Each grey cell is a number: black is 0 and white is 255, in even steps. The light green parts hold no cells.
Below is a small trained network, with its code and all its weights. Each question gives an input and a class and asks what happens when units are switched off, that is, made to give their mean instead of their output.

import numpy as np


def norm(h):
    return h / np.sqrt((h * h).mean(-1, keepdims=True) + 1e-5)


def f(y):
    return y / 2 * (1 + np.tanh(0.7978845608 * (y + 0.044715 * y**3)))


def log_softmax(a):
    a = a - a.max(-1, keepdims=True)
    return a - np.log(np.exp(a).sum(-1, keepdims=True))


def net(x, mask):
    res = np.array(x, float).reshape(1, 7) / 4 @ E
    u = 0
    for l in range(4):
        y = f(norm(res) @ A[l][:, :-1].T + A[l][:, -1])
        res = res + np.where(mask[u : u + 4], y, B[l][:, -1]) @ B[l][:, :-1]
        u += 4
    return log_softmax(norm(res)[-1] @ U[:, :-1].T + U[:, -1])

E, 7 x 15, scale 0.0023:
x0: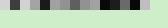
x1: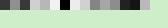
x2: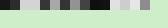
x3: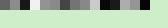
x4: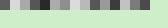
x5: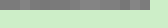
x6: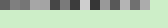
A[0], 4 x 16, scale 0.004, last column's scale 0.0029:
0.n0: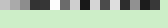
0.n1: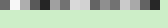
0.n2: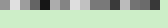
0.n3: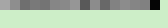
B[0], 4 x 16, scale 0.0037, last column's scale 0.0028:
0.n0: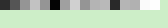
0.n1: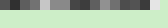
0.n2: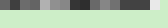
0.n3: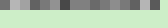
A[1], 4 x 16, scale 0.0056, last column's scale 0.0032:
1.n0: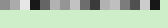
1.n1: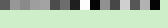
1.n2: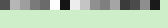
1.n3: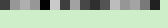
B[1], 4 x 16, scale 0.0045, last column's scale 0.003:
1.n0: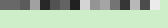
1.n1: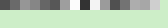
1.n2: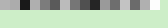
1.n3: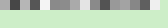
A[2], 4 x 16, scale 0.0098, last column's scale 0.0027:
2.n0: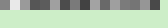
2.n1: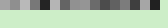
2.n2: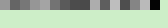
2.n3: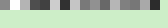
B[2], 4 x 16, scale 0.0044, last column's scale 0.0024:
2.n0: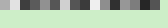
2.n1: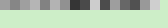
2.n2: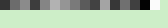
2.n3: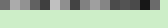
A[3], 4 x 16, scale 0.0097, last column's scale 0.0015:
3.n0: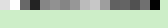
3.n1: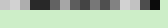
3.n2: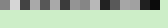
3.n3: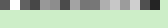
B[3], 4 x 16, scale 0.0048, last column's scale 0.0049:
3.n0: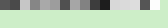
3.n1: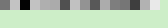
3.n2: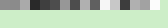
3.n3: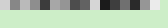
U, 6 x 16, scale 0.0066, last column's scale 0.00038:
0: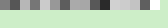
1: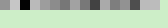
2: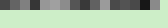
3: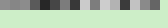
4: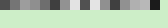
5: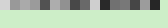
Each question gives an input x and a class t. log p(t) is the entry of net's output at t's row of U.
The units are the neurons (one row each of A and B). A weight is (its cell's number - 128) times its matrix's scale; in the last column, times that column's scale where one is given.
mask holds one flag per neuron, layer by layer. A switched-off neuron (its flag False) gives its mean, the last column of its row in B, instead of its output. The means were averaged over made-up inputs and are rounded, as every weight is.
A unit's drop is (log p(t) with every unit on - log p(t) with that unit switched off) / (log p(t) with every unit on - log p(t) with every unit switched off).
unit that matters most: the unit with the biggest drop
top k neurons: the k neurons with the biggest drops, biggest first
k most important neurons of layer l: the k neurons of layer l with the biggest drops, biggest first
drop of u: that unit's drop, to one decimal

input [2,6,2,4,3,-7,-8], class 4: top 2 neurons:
[0.n0; 3.n1]
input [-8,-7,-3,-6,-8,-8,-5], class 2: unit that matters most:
2.n2
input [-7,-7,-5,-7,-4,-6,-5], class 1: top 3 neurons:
[3.n1; 3.n2; 1.n3]
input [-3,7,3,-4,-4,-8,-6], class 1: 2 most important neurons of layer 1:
[1.n2; 1.n1]
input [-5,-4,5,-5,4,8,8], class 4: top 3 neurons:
[1.n1; 3.n0; 3.n2]
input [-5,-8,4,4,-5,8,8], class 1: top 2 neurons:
[3.n1; 0.n0]
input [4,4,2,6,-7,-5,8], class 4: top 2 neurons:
[1.n1; 0.n2]
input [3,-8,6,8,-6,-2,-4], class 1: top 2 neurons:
[3.n1; 1.n0]
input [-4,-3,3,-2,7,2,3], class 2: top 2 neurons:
[0.n1; 3.n0]
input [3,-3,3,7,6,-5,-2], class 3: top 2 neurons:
[3.n2; 2.n2]
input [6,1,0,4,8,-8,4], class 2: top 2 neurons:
[0.n2; 0.n1]
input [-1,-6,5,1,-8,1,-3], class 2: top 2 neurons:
[2.n2; 3.n0]
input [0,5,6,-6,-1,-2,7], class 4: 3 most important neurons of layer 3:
[3.n0; 3.n2; 3.n1]
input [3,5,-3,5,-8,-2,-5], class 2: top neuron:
[2.n2]
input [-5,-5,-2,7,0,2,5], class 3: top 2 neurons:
[3.n2; 1.n2]
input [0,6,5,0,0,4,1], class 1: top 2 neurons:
[1.n2; 3.n0]
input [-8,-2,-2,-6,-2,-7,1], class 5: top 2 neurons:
[3.n3; 3.n2]
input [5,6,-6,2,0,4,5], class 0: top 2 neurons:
[3.n0; 0.n0]
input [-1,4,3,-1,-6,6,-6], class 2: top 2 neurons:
[2.n2; 1.n1]
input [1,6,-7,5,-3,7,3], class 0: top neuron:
[3.n0]
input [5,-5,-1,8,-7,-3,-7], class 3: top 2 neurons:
[3.n2; 0.n2]
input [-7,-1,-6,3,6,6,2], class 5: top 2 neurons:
[3.n3; 1.n3]
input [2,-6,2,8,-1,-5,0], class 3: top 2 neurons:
[3.n2; 1.n2]
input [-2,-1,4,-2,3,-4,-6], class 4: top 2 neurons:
[0.n0; 3.n0]
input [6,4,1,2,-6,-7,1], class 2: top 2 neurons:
[2.n2; 3.n3]
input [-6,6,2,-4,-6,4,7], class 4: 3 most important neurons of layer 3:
[3.n1; 3.n3; 3.n2]
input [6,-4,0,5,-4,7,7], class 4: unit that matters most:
1.n1
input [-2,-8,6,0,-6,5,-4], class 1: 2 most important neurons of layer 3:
[3.n1; 3.n0]
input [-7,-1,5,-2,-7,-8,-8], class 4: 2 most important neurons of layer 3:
[3.n0; 3.n3]
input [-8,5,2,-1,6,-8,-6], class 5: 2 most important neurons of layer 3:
[3.n3; 3.n1]
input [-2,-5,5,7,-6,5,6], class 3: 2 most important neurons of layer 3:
[3.n2; 3.n0]
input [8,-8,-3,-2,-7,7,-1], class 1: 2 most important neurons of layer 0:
[0.n2; 0.n1]
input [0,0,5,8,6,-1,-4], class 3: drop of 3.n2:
1.0
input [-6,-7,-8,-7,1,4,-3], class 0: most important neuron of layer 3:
[3.n0]
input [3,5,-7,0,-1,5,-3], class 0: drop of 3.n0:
1.1
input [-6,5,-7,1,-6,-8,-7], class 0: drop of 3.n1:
0.0
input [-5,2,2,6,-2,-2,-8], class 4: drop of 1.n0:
0.1
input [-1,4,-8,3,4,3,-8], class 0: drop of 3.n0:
0.9
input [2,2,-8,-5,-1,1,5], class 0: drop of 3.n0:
1.0
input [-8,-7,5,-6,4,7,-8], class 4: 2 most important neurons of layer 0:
[0.n0; 0.n1]
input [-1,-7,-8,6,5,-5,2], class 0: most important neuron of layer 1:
[1.n2]
